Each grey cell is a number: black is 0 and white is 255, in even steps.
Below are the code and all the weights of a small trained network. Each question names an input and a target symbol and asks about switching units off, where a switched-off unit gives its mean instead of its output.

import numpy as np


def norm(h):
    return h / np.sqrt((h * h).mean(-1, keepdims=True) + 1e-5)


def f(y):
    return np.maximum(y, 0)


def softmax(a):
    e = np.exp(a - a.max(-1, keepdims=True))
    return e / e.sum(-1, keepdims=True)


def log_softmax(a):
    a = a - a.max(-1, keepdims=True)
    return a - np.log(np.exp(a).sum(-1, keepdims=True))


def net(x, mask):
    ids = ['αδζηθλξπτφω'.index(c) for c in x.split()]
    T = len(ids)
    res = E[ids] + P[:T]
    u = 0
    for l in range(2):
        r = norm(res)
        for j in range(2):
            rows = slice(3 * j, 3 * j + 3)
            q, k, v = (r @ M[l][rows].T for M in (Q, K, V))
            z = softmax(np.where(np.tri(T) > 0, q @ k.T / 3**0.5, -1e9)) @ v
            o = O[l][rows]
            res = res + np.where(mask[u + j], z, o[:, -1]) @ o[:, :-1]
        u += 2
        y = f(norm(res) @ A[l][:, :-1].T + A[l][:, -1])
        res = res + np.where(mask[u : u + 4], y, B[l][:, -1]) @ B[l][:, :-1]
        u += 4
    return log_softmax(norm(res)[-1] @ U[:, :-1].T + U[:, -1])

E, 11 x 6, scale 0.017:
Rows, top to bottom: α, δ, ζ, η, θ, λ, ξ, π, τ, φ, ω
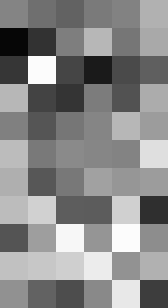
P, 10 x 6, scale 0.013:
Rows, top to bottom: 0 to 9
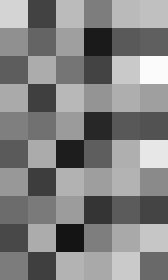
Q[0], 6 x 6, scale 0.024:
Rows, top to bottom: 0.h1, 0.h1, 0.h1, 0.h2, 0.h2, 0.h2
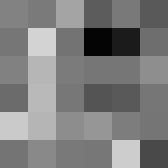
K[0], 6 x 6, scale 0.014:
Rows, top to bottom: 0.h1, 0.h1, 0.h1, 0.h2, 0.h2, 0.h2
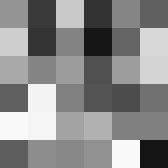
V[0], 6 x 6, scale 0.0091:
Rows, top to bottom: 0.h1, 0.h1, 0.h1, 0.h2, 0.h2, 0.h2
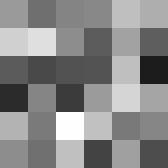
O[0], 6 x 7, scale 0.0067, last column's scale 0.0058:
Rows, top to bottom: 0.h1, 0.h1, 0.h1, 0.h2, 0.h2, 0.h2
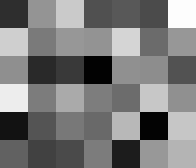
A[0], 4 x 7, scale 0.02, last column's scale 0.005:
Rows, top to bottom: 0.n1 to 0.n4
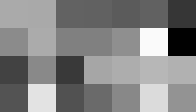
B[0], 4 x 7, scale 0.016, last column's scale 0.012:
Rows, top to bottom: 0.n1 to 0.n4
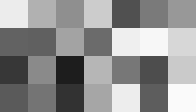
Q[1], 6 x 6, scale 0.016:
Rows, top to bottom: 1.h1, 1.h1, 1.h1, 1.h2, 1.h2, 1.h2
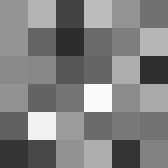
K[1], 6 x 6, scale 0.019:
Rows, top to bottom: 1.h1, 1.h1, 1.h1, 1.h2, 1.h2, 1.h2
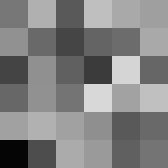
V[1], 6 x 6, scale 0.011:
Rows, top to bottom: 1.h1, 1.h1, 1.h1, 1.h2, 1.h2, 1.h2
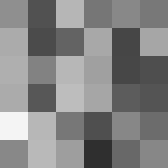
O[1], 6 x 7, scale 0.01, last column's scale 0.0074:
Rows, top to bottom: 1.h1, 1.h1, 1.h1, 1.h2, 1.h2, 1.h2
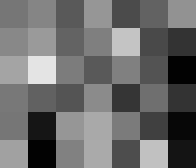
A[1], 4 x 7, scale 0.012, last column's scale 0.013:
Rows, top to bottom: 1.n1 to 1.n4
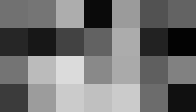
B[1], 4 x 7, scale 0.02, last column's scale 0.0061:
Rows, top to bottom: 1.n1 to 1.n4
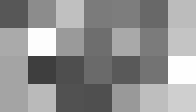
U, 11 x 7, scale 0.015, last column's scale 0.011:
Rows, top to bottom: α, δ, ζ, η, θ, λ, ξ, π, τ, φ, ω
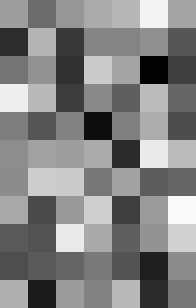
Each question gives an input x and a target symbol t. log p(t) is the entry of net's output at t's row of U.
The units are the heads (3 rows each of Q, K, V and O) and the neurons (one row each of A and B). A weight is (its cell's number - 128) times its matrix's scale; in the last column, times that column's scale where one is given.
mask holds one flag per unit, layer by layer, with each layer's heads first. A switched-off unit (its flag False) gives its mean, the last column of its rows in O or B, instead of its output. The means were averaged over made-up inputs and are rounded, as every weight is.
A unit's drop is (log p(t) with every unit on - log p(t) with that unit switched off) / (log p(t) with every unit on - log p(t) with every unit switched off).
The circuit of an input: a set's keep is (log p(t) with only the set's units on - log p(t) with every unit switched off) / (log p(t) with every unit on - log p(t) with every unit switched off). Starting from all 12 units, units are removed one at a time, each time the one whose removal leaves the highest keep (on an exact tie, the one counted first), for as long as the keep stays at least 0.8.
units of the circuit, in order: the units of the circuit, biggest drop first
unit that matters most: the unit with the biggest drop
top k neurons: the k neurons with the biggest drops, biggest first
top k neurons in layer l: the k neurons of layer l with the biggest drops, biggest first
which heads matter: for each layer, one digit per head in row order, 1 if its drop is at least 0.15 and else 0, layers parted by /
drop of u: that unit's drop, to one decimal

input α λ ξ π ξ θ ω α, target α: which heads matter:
01 / 00
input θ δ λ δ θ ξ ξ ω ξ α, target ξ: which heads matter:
10 / 10
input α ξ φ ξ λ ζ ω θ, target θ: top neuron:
[0.n4]
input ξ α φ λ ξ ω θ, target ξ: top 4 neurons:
[0.n2, 0.n1, 1.n2, 0.n4]
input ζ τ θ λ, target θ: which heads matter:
01 / 01
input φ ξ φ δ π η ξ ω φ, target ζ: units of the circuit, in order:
[0.h2, 0.n2]
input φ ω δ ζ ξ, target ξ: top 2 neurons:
[1.n2, 0.n2]
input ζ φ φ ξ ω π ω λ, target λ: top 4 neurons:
[0.n4, 0.n3, 0.n2, 0.n1]
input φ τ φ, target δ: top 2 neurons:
[0.n2, 1.n4]
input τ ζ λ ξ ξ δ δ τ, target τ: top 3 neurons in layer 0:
[0.n4, 0.n3, 0.n2]
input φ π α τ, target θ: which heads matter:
01 / 00
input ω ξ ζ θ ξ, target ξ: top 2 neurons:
[0.n2, 1.n2]
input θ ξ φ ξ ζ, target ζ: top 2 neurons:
[0.n4, 0.n1]
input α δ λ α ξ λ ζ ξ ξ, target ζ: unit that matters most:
0.n3
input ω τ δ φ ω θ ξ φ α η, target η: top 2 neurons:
[0.n4, 0.n2]
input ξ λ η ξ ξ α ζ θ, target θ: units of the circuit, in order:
[0.n4, 0.h1]
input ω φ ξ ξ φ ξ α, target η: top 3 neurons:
[0.n4, 0.n2, 1.n3]
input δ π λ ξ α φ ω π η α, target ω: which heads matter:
11 / 01
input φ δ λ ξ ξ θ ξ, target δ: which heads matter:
10 / 01
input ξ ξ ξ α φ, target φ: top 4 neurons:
[0.n2, 0.n4, 0.n3, 1.n3]
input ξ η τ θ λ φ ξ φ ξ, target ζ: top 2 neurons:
[0.n3, 0.n2]
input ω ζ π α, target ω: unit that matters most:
0.h1
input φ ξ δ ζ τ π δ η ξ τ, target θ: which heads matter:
00 / 00
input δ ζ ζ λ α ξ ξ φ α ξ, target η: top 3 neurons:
[0.n4, 0.n2, 1.n4]
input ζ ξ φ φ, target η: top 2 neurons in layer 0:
[0.n4, 0.n2]
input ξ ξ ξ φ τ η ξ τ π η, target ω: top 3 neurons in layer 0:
[0.n3, 0.n2, 0.n4]
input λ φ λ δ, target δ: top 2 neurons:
[0.n2, 0.n3]
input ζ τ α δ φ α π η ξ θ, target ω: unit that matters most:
0.h1
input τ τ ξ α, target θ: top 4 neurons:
[0.n4, 0.n2, 0.n3, 1.n3]
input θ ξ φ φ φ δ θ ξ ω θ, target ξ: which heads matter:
10 / 00
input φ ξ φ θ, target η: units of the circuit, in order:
[0.n2, 0.n4, 1.n4]
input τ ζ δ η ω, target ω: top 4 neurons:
[0.n3, 0.n4, 0.n2, 1.n4]
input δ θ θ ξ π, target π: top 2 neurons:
[0.n1, 0.n4]
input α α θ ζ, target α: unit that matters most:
0.h2
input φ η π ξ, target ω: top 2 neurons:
[0.n3, 0.n4]
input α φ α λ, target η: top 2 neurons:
[0.n2, 0.n4]
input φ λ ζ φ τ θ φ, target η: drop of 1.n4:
0.9
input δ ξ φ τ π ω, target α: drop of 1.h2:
0.0
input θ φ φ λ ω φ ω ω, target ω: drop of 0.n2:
0.1
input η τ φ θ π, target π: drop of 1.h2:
0.2
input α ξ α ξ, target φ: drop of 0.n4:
0.9
